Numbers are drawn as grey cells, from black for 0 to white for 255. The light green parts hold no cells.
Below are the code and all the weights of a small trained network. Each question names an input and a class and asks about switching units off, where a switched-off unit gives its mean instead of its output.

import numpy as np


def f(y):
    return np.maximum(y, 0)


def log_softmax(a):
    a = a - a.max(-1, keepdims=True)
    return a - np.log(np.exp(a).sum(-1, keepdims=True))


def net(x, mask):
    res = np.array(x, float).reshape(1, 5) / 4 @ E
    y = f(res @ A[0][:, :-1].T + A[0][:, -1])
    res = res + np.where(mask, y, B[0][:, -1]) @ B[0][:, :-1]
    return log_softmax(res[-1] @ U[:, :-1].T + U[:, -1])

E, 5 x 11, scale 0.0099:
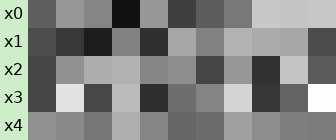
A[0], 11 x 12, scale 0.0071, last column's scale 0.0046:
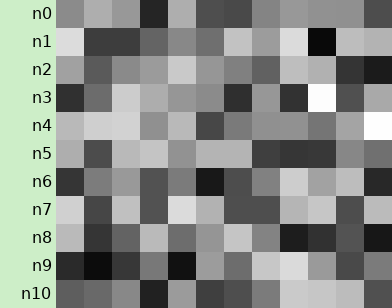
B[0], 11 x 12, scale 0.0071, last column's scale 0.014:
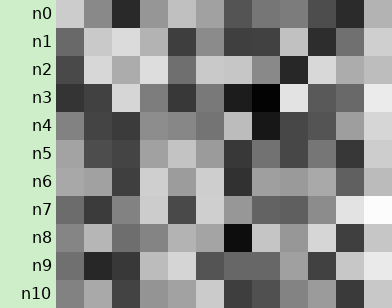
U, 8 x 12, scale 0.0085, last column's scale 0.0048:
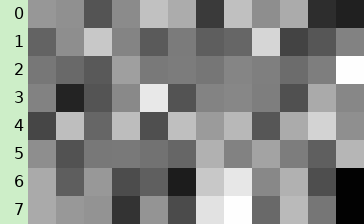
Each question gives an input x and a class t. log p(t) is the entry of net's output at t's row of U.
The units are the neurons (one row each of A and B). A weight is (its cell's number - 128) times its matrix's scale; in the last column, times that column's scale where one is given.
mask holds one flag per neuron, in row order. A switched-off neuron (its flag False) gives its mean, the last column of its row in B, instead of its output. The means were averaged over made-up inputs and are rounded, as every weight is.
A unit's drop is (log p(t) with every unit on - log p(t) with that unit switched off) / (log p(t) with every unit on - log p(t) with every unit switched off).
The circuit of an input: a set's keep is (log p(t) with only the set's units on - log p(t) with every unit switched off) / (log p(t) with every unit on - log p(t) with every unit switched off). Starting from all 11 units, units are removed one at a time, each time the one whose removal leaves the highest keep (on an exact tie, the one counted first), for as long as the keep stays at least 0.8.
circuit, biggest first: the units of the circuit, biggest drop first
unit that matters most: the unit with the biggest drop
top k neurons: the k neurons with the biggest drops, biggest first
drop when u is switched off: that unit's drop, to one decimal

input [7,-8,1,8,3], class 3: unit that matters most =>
n4
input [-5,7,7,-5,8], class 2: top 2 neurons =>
n9; n1
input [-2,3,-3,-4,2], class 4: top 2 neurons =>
n3; n2
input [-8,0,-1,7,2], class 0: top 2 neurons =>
n8; n7
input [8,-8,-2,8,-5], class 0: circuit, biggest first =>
n6; n0
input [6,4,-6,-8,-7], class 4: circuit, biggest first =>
n7; n2
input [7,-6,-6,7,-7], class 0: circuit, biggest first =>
n6; n0
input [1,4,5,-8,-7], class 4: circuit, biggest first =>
n2; n7
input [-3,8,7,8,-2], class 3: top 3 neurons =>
n9; n1; n2
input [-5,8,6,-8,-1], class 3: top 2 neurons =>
n9; n1
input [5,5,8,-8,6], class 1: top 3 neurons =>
n3; n4; n5
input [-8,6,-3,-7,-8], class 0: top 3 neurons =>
n8; n5; n4
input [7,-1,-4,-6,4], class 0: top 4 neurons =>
n0; n10; n6; n3
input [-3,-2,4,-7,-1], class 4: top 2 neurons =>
n2; n7
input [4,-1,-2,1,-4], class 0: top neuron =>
n3
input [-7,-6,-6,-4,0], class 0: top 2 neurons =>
n5; n8
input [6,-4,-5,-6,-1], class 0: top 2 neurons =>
n0; n10
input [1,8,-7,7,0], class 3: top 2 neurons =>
n9; n3
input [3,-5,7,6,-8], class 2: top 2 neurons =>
n1; n4
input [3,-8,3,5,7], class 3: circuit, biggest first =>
n4
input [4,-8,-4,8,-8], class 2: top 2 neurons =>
n9; n2
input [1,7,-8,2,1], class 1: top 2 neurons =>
n1; n4
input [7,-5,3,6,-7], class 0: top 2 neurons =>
n6; n0
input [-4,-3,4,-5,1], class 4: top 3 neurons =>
n2; n7; n9
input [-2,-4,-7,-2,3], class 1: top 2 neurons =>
n1; n9
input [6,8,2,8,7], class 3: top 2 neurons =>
n9; n2
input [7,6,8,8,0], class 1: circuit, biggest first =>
n3
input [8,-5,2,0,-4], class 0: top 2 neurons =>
n10; n6
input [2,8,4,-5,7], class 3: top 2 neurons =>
n9; n1
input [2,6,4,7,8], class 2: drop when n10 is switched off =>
-0.1
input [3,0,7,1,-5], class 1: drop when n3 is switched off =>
0.5
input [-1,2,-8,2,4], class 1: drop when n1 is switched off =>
0.8
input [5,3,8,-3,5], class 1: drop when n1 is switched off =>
0.0
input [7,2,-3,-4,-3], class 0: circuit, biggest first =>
n10
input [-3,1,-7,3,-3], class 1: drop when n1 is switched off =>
0.7
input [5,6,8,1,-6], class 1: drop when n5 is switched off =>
0.1
